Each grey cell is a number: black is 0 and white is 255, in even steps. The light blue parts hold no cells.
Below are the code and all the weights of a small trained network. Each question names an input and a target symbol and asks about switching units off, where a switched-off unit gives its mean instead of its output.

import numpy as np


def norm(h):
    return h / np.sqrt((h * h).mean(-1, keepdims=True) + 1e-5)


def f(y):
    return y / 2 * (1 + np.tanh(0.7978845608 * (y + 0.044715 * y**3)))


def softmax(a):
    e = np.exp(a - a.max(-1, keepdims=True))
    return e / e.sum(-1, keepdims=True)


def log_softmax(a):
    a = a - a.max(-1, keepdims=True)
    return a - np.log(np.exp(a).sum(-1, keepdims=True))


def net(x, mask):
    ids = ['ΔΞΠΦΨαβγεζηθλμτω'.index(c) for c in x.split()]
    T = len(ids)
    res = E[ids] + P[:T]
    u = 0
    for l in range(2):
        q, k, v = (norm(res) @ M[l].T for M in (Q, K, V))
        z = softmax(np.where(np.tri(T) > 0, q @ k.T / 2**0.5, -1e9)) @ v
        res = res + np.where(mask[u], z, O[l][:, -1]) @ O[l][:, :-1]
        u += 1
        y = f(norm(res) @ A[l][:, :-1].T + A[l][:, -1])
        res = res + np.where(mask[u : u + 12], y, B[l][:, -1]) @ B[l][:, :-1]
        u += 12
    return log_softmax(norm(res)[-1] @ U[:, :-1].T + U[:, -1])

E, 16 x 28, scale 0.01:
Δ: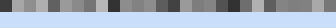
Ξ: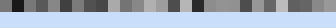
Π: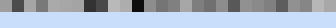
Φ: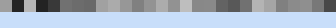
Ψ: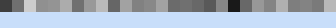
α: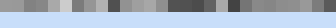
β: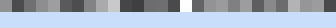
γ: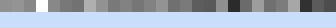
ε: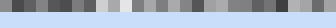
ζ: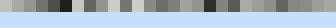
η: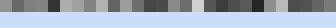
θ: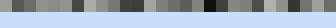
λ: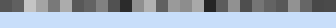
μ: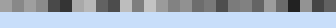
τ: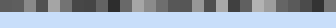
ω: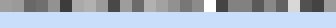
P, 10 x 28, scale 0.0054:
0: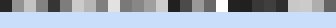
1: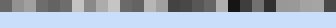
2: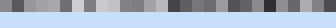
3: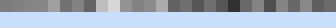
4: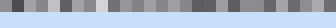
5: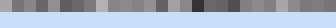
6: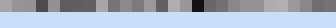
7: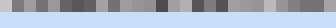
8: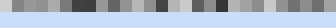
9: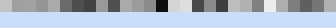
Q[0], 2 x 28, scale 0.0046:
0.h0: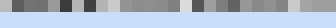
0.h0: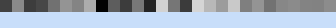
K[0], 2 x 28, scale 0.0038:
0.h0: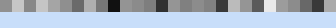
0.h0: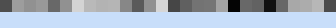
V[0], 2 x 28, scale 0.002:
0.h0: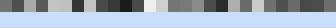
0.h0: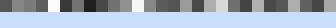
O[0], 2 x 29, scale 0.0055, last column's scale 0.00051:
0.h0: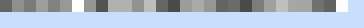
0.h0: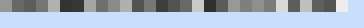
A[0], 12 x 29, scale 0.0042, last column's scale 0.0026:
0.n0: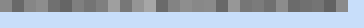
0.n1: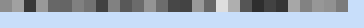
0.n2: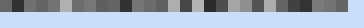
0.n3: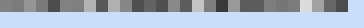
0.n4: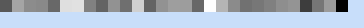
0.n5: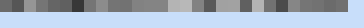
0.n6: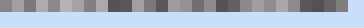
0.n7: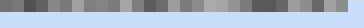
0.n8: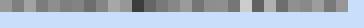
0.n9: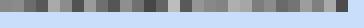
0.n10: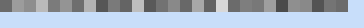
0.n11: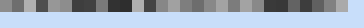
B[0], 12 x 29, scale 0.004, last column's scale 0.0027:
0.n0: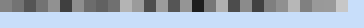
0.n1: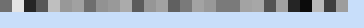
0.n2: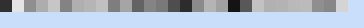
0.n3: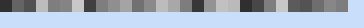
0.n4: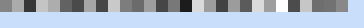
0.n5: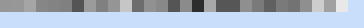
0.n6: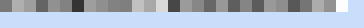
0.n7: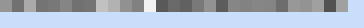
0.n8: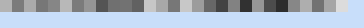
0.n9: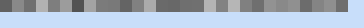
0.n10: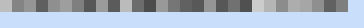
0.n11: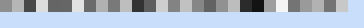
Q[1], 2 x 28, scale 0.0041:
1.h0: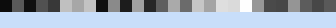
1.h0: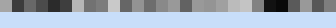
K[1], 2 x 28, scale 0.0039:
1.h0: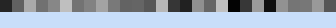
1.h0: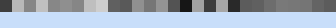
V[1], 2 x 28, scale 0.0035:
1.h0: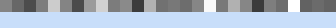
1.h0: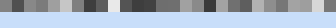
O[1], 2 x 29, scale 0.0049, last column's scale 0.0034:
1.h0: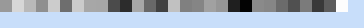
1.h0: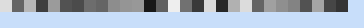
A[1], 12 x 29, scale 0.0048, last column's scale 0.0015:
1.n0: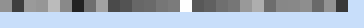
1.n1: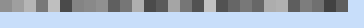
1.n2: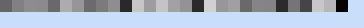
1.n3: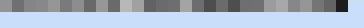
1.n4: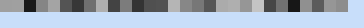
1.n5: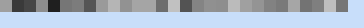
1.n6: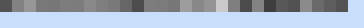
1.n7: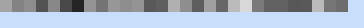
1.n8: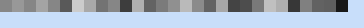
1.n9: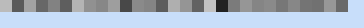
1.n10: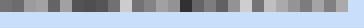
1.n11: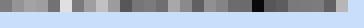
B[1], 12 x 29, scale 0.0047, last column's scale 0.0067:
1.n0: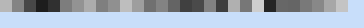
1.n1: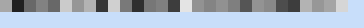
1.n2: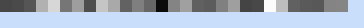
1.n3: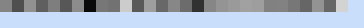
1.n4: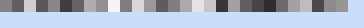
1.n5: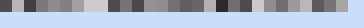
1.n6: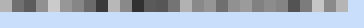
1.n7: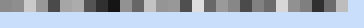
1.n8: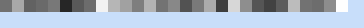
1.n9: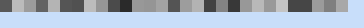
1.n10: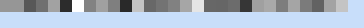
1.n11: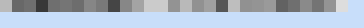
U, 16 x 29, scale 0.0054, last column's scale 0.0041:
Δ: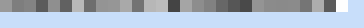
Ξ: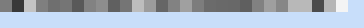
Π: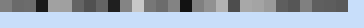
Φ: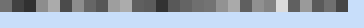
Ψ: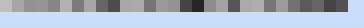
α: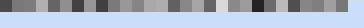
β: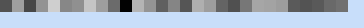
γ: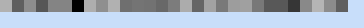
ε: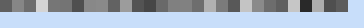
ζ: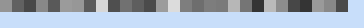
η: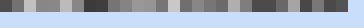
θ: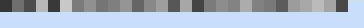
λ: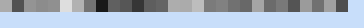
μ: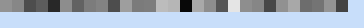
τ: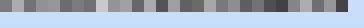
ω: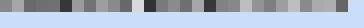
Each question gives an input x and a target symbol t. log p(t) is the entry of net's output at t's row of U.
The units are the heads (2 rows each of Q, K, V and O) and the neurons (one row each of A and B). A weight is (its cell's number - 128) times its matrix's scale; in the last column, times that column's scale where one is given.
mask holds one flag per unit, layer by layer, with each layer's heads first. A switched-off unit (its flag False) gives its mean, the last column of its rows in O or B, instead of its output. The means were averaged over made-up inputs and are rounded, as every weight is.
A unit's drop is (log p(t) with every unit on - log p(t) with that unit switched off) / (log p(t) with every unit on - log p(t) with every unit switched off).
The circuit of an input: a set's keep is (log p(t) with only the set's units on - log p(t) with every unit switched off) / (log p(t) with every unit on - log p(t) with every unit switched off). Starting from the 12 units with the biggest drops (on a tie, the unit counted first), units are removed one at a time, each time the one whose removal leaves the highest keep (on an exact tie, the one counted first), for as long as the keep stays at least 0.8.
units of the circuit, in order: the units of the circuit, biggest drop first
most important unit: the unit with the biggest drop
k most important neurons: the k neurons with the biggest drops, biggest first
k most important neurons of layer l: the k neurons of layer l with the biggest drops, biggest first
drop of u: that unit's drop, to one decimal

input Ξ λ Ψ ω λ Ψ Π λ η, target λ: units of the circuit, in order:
(1.h0, 1.n1, 1.n7)
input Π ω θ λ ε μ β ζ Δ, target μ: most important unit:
1.h0
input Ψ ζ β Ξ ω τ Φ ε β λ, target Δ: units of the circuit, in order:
(0.n2, 0.n11)
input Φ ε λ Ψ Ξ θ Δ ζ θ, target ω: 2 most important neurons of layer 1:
(1.n10, 1.n1)
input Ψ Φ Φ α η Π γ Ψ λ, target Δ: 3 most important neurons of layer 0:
(0.n2, 0.n6, 0.n0)
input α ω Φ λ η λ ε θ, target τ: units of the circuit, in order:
(1.n8, 1.h0)
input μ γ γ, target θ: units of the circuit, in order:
(1.h0, 1.n10)
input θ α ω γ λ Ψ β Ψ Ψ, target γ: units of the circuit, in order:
(1.n1, 1.h0)
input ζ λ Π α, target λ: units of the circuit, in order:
(1.h0, 1.n1, 1.n7, 1.n8)
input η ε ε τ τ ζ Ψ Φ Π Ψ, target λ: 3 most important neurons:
(1.n1, 1.n7, 1.n8)
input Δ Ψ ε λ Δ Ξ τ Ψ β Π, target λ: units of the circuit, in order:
(1.h0, 1.n7, 1.n1)
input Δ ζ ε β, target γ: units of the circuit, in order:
(1.n10, 0.h0)
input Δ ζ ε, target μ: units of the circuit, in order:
(1.h0, 0.h0, 1.n7)
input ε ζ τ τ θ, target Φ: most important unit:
0.h0
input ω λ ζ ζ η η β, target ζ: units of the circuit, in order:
(0.h0, 1.n2)
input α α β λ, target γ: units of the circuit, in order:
(1.h0, 1.n1)
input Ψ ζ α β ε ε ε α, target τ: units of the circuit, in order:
(1.h0, 1.n8)
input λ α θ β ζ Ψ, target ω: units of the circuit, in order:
(1.h0, 1.n10)
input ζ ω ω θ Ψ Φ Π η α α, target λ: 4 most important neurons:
(1.n1, 1.n7, 1.n8, 0.n4)
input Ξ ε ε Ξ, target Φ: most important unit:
1.n11
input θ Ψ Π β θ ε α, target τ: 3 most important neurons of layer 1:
(1.n8, 1.n9, 1.n10)
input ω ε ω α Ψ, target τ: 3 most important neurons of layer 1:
(1.n8, 1.n9, 1.n10)
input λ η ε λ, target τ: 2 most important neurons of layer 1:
(1.n8, 1.n9)
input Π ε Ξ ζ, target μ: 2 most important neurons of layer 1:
(1.n7, 1.n5)
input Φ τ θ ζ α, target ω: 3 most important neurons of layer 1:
(1.n10, 1.n1, 1.n11)
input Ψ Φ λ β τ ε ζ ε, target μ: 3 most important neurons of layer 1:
(1.n7, 1.n0, 1.n1)
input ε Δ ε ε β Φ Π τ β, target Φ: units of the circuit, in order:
(0.h0)
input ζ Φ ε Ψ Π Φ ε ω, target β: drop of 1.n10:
-0.1
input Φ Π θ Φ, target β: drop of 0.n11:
0.1
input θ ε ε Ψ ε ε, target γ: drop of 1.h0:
0.5
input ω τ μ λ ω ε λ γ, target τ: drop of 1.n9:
0.2
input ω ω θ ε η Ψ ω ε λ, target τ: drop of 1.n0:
0.0
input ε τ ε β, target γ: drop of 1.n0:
0.1
